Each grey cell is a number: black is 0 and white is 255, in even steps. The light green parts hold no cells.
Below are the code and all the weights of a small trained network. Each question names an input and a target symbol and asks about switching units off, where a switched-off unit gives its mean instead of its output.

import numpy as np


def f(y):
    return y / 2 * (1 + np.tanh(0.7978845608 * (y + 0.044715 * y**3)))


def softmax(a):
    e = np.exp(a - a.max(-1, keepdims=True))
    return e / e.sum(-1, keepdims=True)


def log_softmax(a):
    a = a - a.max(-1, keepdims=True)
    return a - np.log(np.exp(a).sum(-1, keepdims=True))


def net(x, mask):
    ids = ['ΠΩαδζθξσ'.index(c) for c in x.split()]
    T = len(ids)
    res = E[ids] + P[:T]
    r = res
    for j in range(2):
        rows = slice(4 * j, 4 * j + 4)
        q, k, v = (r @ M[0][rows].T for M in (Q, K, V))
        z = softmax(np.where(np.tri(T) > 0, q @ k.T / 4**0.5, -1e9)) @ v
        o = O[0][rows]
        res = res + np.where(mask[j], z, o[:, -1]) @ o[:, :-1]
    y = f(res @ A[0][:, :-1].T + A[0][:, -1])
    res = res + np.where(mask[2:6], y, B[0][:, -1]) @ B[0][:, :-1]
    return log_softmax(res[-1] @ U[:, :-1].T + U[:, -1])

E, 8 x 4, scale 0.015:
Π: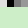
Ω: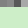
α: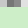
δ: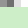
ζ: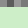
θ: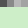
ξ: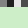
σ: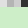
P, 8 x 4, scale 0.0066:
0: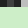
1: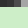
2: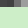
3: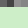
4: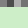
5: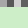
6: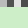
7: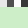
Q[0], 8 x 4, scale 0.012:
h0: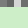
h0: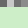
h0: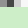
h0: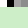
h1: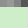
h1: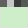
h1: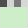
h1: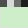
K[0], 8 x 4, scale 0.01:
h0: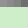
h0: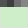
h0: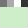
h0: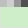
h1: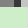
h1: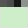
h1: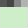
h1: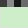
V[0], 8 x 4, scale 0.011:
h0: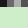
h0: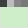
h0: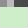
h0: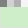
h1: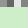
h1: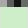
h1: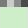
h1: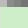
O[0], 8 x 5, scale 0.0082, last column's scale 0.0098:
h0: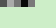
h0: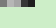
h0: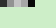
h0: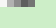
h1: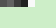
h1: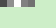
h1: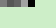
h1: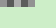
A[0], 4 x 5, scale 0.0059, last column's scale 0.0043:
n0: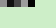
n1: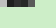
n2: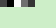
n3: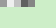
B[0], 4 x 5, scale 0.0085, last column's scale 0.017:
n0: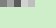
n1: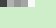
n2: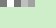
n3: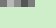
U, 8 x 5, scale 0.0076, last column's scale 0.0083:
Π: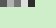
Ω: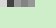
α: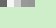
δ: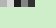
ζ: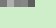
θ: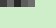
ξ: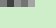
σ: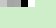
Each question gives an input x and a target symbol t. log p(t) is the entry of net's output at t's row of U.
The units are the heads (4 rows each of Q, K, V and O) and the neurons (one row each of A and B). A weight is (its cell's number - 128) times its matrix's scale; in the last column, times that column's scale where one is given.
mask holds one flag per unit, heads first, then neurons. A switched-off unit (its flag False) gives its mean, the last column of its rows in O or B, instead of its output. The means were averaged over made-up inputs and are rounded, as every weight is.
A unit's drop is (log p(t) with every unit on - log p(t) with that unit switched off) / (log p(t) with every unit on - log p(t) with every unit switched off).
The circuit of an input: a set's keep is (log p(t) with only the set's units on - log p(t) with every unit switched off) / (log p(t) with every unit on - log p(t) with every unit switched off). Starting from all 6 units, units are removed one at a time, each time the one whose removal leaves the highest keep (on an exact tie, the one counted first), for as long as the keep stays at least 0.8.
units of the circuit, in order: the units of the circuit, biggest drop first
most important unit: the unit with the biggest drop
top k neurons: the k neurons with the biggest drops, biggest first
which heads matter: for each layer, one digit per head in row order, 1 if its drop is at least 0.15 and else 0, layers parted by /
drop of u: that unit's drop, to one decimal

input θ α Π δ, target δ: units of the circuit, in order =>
(h1; h0)
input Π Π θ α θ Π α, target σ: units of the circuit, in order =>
(h0; n0)
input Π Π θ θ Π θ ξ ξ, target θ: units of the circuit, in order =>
(h1; h0)
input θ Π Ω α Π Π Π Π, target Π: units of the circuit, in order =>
(h0; n0)
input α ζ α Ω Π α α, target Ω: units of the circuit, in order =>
(h0; n2)
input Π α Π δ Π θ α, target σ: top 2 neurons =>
(n0; n2)
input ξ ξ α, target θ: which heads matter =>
10
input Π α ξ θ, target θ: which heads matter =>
11
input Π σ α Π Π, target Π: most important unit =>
h1
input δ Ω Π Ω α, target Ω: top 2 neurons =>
(n2; n1)
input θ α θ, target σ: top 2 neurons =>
(n0; n1)
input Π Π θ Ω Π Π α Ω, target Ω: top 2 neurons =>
(n1; n2)
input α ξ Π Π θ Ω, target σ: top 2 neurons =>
(n0; n1)
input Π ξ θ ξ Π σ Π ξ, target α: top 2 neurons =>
(n2; n1)
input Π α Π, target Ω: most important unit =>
h0
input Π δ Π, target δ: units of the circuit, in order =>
(h0; h1)
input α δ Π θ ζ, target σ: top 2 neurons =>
(n0; n2)
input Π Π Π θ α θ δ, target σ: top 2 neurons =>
(n0; n2)
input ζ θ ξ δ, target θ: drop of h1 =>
0.3
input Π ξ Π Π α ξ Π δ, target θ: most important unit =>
h1
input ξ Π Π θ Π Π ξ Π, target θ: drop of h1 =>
0.3
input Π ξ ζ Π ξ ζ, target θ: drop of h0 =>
0.4
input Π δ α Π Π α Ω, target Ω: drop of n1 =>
0.2
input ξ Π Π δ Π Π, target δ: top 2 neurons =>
(n0; n1)
